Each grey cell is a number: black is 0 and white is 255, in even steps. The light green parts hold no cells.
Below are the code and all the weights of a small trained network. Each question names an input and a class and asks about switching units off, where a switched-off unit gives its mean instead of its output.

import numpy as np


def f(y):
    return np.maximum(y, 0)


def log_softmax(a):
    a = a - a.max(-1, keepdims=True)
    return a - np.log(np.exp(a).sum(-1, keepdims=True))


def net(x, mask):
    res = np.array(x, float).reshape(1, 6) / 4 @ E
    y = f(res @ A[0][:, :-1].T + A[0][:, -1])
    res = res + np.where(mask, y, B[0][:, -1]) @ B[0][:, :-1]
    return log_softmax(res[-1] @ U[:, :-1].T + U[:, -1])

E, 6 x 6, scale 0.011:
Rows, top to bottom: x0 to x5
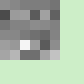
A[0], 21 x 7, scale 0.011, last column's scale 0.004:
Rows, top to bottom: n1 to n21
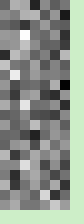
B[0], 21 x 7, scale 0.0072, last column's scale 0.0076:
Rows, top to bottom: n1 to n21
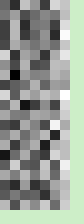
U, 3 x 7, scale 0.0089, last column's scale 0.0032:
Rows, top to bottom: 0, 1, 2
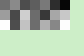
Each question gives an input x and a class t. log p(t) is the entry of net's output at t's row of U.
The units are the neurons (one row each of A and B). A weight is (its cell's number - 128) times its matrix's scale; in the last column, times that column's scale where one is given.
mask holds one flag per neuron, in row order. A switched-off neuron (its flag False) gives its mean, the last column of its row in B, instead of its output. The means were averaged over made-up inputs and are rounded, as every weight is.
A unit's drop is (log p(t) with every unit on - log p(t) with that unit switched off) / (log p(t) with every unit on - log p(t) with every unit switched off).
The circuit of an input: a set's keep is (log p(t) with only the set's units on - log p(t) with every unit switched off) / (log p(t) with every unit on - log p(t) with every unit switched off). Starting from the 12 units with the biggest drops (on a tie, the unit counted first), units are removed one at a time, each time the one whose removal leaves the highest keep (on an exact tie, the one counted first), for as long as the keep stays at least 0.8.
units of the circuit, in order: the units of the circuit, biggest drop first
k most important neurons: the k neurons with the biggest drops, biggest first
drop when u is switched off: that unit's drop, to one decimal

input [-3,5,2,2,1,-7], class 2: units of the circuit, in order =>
n10
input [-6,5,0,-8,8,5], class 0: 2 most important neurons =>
n4, n11
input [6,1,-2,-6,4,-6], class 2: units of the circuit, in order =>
n10, n18
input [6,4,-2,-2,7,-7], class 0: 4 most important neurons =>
n4, n11, n17, n5
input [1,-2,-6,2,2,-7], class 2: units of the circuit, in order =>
n10, n18
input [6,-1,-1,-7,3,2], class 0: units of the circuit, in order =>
n10, n6
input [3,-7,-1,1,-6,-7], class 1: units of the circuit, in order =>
n16, n4
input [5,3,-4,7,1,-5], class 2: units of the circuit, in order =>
n10, n12
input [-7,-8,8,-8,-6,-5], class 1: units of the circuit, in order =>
n16, n13
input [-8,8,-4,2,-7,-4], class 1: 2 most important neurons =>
n6, n1
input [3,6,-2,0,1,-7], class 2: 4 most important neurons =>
n10, n12, n18, n16
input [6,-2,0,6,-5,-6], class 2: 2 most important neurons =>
n10, n4
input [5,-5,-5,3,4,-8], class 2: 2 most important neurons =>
n10, n18
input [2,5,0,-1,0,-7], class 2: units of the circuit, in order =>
n10
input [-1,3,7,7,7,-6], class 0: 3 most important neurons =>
n4, n11, n17
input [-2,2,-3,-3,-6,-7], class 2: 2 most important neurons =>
n10, n4
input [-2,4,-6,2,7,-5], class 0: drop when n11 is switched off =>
0.3
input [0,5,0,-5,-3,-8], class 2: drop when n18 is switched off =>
0.2
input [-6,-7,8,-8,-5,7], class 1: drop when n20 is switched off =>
-0.1
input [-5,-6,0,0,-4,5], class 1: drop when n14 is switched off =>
-0.1
